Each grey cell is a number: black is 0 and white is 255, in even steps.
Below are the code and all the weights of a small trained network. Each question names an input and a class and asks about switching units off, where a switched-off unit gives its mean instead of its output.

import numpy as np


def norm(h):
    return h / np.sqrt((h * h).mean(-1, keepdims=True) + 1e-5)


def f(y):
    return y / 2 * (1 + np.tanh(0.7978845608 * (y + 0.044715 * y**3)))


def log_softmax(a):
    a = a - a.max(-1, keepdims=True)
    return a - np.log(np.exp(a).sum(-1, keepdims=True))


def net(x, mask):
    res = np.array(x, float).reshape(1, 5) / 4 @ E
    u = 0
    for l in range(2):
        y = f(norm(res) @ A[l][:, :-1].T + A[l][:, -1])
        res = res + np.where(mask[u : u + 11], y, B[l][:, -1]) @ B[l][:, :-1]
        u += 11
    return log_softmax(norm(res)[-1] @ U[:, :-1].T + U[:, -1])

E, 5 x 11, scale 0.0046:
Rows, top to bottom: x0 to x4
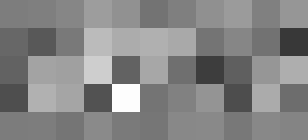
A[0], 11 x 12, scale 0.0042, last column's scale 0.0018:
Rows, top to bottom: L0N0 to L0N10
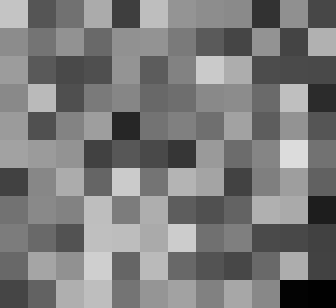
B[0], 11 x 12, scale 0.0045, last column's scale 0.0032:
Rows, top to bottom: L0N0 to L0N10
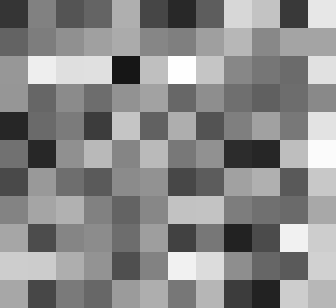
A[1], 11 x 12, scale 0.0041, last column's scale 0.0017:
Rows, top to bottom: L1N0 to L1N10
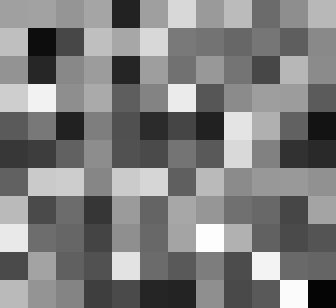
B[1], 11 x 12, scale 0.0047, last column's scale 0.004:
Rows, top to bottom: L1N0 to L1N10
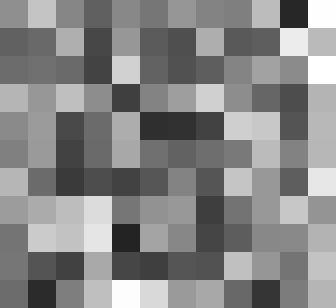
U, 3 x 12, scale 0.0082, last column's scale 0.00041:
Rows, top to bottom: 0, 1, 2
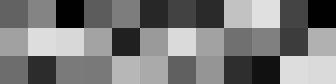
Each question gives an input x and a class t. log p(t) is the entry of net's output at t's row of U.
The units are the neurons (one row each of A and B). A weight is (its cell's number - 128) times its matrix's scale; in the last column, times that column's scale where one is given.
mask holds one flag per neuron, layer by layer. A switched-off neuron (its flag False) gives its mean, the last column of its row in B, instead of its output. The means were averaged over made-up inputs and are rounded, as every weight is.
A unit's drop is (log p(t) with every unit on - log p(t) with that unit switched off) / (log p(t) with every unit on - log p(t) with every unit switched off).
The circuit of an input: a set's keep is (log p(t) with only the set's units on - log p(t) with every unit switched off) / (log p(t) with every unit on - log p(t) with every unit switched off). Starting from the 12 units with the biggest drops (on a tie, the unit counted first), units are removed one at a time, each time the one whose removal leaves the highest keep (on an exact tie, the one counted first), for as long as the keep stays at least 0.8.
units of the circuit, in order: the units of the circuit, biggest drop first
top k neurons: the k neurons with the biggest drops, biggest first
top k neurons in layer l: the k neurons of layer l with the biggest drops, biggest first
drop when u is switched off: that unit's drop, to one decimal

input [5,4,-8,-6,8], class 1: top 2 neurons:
(L0N2, L1N8)
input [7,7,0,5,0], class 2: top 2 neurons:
(L0N8, L0N10)
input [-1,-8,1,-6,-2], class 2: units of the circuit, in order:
(L1N10)
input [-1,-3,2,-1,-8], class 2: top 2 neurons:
(L0N5, L0N2)
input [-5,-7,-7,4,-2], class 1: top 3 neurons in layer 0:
(L0N2, L0N8, L0N10)
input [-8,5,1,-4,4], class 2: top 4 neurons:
(L0N10, L0N8, L1N1, L0N6)
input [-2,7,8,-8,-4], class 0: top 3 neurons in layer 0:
(L0N0, L0N2, L0N5)
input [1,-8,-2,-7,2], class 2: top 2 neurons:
(L0N5, L1N10)
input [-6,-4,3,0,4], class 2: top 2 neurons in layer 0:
(L0N5, L0N2)
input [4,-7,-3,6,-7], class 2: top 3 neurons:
(L0N5, L1N10, L0N0)
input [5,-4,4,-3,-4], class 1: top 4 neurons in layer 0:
(L0N9, L0N8, L0N10, L0N7)
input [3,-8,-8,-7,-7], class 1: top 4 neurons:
(L0N2, L0N8, L1N8, L0N10)
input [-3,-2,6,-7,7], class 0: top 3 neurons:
(L0N0, L0N2, L1N4)
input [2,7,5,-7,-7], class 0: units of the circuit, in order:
(L0N0)
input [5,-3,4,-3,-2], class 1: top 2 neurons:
(L0N9, L0N7)
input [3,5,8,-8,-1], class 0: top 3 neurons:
(L0N0, L0N2, L0N4)
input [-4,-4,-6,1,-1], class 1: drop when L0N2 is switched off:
0.2
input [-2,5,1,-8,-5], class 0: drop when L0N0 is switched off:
0.1
